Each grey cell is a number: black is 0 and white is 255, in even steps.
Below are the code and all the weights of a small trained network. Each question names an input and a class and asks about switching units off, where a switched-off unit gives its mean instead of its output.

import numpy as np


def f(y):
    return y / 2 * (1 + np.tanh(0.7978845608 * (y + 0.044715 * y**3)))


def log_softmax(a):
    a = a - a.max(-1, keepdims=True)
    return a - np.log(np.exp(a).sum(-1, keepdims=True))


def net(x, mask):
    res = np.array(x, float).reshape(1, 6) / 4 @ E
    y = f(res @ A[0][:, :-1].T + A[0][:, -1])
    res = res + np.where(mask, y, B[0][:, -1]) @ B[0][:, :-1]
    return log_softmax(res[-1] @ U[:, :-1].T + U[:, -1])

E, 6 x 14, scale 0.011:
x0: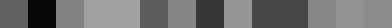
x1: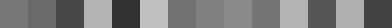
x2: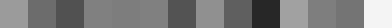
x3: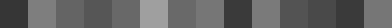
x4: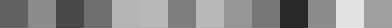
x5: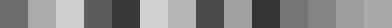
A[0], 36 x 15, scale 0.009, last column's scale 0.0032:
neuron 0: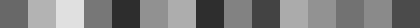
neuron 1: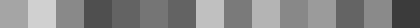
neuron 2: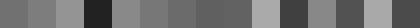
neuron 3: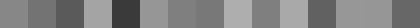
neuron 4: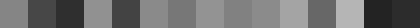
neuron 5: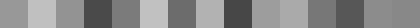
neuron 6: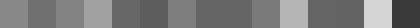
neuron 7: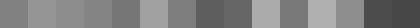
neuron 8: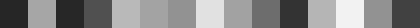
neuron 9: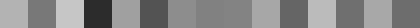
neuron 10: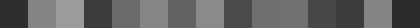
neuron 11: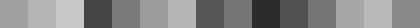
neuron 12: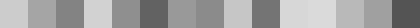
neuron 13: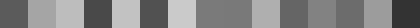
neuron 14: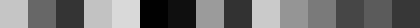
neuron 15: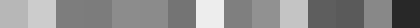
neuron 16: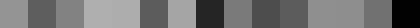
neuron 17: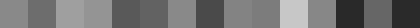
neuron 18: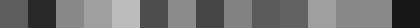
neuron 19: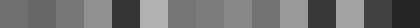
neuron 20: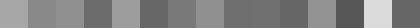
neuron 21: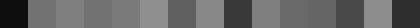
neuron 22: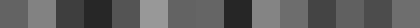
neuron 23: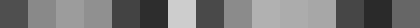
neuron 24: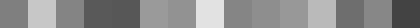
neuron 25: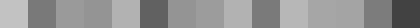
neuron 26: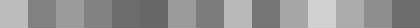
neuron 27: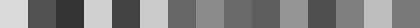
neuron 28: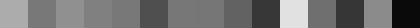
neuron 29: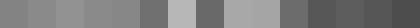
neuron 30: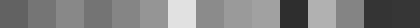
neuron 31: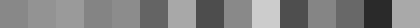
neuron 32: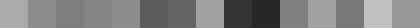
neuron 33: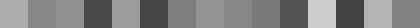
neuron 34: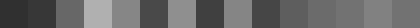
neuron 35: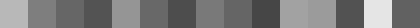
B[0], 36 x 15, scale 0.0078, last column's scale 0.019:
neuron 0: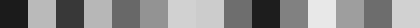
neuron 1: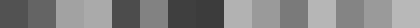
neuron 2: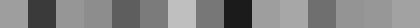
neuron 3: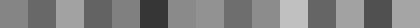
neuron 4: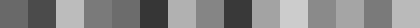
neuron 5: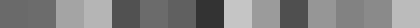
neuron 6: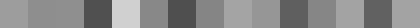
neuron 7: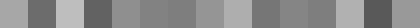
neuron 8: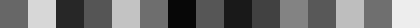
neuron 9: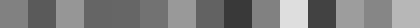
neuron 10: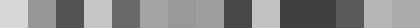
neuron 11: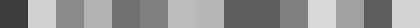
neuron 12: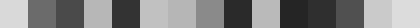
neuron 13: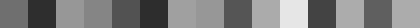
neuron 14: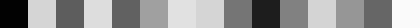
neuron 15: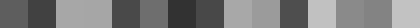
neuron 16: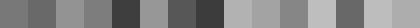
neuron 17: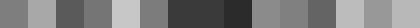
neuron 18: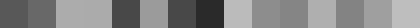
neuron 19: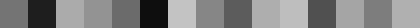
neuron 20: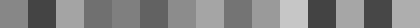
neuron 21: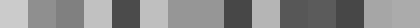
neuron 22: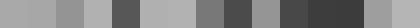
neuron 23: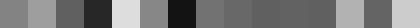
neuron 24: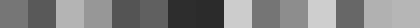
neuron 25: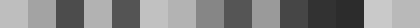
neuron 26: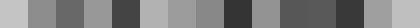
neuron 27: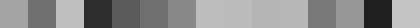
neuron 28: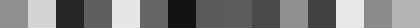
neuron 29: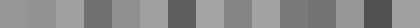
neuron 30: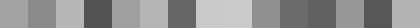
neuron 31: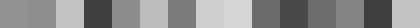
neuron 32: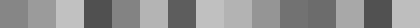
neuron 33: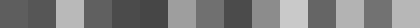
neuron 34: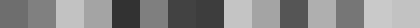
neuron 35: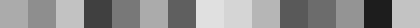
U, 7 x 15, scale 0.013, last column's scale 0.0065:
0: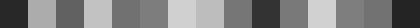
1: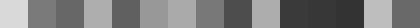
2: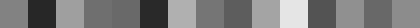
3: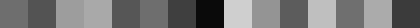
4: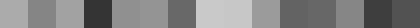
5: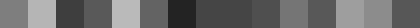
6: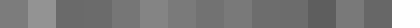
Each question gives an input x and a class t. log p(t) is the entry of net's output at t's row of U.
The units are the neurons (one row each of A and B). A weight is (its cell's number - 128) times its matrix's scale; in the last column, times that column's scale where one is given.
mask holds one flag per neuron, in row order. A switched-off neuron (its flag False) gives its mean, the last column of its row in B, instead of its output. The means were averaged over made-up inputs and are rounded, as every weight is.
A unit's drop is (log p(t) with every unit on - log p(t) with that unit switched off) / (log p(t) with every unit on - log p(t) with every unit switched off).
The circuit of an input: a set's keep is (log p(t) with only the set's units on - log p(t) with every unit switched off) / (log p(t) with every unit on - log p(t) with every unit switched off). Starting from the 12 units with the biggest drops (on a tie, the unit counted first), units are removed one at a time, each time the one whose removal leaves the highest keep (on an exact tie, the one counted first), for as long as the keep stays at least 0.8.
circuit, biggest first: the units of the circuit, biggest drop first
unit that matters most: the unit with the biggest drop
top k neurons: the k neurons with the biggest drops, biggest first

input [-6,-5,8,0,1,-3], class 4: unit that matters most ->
neuron 35
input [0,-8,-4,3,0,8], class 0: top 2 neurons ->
(neuron 0; neuron 11)
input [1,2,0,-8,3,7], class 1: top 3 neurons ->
(neuron 12; neuron 14; neuron 26)
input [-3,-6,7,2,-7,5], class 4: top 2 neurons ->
(neuron 35; neuron 8)
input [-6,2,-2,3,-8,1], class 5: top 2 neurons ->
(neuron 23; neuron 28)
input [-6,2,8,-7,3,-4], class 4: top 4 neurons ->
(neuron 27; neuron 35; neuron 32; neuron 22)
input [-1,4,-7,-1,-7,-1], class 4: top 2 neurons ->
(neuron 31; neuron 8)
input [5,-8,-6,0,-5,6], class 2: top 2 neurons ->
(neuron 13; neuron 14)
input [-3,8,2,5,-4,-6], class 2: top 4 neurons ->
(neuron 4; neuron 19; neuron 0; neuron 27)
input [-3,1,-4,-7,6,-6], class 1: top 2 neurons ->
(neuron 12; neuron 25)
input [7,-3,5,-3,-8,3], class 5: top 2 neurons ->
(neuron 28; neuron 17)
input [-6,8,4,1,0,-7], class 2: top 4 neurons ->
(neuron 4; neuron 27; neuron 0; neuron 19)
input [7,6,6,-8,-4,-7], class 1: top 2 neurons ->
(neuron 12; neuron 25)
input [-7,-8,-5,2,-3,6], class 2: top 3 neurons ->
(neuron 13; neuron 14; neuron 9)
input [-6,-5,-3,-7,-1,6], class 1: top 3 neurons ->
(neuron 12; neuron 14; neuron 26)
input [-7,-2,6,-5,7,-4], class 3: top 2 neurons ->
(neuron 15; neuron 24)
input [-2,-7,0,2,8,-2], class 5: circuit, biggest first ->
(neuron 8)
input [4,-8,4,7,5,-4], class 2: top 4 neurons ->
(neuron 33; neuron 20; neuron 12; neuron 13)
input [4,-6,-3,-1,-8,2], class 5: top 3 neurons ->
(neuron 23; neuron 17; neuron 28)
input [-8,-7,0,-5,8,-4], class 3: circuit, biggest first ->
(neuron 24)
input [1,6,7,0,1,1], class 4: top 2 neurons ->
(neuron 27; neuron 35)
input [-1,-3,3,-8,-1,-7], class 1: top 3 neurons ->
(neuron 12; neuron 25; neuron 0)
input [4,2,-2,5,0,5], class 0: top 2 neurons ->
(neuron 0; neuron 12)
